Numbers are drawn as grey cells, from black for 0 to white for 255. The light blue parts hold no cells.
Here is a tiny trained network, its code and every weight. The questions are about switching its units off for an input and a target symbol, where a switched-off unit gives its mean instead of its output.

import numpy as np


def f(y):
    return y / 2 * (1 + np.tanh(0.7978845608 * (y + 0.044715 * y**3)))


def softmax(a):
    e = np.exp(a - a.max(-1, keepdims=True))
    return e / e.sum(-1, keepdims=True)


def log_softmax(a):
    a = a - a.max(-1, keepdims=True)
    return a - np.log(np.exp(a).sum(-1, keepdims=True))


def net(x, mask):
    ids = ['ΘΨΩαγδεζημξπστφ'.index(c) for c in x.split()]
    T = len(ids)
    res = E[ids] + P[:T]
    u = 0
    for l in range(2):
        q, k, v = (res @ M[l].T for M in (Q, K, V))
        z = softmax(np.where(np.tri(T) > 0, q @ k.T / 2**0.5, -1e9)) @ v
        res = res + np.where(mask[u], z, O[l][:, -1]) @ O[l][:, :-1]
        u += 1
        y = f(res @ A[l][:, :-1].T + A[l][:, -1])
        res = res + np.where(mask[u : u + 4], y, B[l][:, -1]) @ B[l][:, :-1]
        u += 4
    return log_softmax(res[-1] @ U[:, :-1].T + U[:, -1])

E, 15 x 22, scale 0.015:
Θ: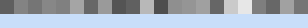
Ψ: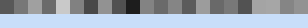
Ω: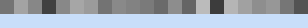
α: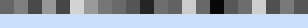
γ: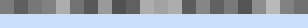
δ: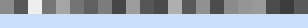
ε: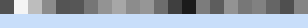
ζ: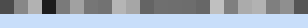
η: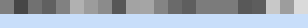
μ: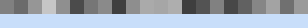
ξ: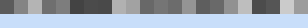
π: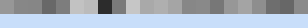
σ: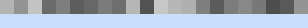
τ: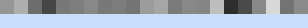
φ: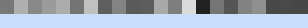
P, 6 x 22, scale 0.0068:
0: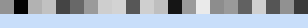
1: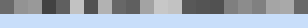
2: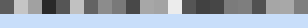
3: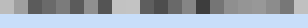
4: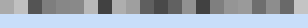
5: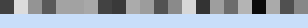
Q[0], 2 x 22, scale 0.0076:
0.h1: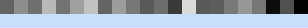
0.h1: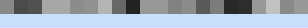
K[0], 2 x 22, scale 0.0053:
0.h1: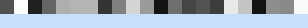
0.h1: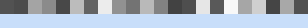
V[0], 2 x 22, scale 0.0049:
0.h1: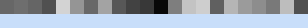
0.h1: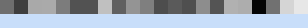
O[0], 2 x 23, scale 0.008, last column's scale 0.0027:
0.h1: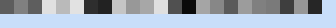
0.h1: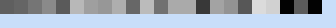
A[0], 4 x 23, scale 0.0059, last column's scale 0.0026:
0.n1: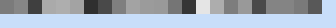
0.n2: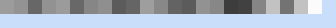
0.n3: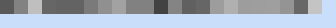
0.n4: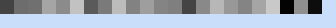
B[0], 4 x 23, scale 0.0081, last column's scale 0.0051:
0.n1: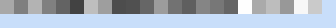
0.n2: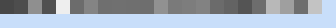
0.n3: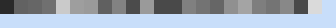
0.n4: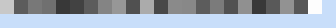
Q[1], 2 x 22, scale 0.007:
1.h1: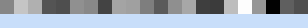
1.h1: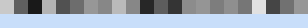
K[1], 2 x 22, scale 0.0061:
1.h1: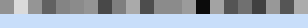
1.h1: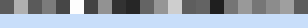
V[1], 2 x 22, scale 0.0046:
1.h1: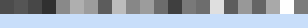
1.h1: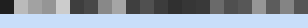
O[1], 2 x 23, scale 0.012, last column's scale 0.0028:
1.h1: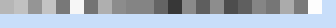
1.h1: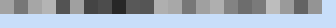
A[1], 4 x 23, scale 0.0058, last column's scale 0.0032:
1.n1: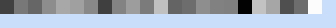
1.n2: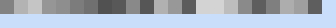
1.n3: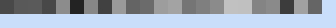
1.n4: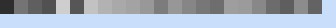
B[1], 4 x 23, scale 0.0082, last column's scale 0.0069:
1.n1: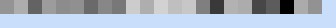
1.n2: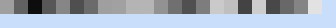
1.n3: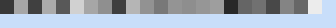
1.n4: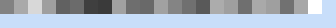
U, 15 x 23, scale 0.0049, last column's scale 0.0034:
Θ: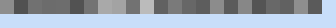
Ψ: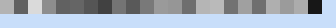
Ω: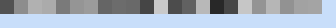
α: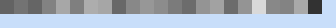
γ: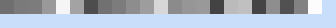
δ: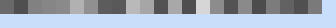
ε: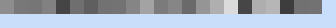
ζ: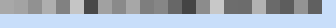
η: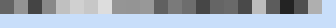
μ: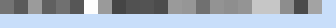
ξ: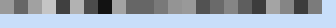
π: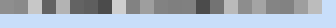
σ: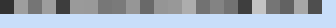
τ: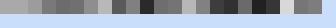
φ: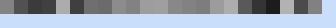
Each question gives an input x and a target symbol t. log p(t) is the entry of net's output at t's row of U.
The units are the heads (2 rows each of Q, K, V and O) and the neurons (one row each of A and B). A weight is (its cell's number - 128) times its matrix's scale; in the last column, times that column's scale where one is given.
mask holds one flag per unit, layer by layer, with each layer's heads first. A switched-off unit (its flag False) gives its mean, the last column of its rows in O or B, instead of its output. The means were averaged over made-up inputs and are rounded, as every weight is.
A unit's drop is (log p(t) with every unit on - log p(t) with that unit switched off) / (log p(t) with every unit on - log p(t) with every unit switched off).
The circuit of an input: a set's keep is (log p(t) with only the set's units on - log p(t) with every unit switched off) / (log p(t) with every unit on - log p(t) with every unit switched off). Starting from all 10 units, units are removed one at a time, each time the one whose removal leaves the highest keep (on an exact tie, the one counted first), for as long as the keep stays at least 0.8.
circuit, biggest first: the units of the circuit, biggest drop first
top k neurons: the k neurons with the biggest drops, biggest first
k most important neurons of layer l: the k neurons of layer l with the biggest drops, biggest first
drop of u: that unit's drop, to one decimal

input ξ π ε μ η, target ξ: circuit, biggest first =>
0.h1, 1.h1, 0.n4, 0.n3
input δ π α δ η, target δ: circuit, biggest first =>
1.h1, 1.n3, 0.n2
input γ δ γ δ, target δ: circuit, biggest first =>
1.h1, 1.n3
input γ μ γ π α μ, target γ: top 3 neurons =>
1.n1, 0.n2, 0.n4
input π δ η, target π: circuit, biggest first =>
1.h1, 1.n4, 0.n2
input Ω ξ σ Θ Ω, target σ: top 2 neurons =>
1.n3, 1.n4
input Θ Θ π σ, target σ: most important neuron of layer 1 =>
1.n3
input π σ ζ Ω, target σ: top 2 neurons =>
1.n3, 0.n3
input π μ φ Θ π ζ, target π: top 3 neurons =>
0.n3, 1.n4, 1.n3
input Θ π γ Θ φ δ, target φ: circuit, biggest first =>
1.n2, 0.h1, 1.h1
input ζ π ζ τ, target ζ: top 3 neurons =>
0.n3, 1.n2, 0.n4
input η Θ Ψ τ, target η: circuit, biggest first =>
1.h1, 0.h1
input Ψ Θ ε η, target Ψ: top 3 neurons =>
0.n4, 0.n1, 0.n2
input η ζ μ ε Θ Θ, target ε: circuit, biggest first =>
1.h1, 1.n2
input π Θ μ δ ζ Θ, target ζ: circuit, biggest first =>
1.h1, 0.n3, 1.n2
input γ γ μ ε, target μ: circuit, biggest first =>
0.h1, 1.h1
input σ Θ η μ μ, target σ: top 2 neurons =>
1.n3, 1.n4
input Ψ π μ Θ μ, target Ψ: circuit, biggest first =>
0.h1, 0.n4, 0.n1, 1.h1
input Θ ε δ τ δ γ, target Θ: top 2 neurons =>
0.n4, 0.n1
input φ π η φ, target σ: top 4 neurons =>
0.n4, 1.n3, 0.n2, 0.n3
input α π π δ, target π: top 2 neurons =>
1.n4, 0.n3
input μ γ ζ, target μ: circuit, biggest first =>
0.h1, 0.n3
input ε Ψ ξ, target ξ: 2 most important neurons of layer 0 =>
0.n3, 0.n1
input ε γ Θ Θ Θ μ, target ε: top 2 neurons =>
1.n2, 0.n3
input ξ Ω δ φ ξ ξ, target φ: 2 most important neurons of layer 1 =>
1.n2, 1.n4
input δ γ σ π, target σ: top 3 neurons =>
1.n3, 1.n4, 0.n2
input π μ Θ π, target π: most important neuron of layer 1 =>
1.n4
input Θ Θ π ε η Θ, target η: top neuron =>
0.n3
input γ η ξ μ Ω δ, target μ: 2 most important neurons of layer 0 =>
0.n2, 0.n3
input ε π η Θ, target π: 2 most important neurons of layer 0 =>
0.n3, 0.n4
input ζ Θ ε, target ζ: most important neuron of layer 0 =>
0.n4
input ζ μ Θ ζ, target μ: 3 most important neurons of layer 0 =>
0.n3, 0.n2, 0.n4
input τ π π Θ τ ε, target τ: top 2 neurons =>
0.n3, 1.n4
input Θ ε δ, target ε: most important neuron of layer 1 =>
1.n2
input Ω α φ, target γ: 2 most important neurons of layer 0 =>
0.n4, 0.n1
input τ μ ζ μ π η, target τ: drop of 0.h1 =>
0.7
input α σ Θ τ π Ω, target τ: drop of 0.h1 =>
0.6
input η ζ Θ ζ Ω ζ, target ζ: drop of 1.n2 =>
0.2
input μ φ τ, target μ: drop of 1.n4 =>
0.0
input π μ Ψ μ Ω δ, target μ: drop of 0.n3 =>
0.1
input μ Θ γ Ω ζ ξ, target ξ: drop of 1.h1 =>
0.4
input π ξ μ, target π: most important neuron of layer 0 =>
0.n2
